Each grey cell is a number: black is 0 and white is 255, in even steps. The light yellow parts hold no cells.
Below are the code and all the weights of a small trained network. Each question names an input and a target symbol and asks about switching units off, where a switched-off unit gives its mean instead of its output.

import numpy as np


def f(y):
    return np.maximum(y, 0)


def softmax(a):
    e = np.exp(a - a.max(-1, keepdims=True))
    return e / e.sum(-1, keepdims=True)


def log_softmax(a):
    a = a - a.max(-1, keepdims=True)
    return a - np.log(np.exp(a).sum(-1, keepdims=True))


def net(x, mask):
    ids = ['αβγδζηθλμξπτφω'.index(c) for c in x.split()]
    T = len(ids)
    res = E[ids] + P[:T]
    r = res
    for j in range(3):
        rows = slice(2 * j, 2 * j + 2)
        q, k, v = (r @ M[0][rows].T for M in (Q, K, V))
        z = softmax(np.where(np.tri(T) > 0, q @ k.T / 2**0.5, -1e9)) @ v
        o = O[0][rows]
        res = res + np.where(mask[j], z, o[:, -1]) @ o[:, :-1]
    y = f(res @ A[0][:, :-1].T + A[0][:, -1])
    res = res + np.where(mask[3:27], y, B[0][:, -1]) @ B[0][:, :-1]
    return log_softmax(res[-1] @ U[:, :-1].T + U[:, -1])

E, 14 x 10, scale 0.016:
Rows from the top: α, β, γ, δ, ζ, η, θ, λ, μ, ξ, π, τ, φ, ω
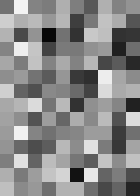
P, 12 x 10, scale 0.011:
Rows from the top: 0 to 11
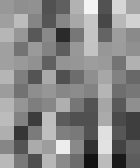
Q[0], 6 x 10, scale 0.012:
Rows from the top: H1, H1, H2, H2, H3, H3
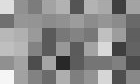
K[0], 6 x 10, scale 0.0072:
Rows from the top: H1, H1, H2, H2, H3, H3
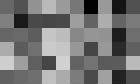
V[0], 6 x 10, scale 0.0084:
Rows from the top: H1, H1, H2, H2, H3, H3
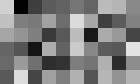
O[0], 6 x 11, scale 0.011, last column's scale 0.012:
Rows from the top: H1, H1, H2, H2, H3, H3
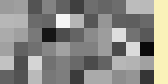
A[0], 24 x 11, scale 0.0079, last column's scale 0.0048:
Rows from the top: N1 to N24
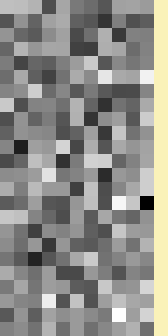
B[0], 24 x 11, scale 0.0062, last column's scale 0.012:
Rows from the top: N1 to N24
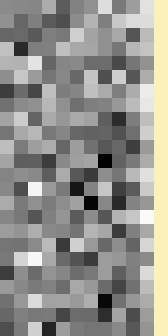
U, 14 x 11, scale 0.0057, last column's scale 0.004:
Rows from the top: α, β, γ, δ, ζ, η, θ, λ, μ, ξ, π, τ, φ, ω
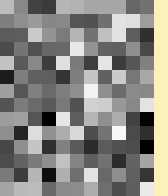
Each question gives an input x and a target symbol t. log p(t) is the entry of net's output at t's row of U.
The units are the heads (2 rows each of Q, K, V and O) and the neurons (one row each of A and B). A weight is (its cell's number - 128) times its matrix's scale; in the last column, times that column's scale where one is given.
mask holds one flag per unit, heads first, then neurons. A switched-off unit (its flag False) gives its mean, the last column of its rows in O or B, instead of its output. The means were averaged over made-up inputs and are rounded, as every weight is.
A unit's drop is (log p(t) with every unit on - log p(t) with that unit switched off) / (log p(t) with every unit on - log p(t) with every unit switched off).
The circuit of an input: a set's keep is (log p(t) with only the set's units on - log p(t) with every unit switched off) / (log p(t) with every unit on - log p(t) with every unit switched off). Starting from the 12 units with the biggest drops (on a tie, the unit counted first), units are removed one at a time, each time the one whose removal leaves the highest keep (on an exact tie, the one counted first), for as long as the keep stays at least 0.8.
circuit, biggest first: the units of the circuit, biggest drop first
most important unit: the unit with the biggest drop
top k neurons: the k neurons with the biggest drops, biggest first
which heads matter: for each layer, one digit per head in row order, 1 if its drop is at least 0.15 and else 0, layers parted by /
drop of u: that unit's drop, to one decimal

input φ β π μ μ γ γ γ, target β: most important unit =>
H3
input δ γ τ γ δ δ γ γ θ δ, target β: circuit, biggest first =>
H3, H2
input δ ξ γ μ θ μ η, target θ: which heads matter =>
011
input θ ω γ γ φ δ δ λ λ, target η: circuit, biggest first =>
H2, N7
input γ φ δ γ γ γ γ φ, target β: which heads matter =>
011
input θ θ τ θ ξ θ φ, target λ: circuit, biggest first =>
H3, H1, N20
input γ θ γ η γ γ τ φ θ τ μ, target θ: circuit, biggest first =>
H3, N12
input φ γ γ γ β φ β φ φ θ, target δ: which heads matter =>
011
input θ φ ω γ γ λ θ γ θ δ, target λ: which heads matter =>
010
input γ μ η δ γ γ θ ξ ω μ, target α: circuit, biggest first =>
H1, H2, N14
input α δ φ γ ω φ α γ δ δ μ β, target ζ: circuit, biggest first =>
H2, N2
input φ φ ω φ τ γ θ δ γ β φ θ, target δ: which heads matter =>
001
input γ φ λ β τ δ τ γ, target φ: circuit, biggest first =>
H3, N12
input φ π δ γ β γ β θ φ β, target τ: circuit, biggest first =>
H2
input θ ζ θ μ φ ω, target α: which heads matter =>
101
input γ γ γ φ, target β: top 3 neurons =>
N2, N13, N8
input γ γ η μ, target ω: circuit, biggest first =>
N22, N7
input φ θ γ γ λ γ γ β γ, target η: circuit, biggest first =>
H2, H1
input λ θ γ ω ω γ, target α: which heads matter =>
100
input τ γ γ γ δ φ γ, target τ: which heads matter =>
010
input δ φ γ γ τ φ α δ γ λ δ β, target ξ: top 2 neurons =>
N4, N18
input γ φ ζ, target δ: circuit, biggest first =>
H3, N14
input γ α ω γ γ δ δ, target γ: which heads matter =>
101
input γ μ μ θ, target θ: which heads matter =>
011
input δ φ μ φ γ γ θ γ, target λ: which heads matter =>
110
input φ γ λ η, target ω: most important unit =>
N9
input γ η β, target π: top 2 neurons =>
N10, N15
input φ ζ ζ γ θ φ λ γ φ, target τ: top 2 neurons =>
N13, N16
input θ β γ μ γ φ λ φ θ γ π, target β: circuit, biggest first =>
H3, H1
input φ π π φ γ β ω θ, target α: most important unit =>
H1
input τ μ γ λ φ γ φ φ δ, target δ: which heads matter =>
010
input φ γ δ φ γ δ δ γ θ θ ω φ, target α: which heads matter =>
101
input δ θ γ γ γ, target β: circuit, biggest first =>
H3, N8
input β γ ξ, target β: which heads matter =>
001
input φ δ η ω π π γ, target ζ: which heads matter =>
010
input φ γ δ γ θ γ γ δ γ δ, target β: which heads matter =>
001
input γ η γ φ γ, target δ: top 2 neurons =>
N14, N2
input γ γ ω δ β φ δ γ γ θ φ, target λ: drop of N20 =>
0.1
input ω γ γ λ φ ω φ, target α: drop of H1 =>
0.7
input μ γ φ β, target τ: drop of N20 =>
0.0
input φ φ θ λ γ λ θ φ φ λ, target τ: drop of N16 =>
0.1
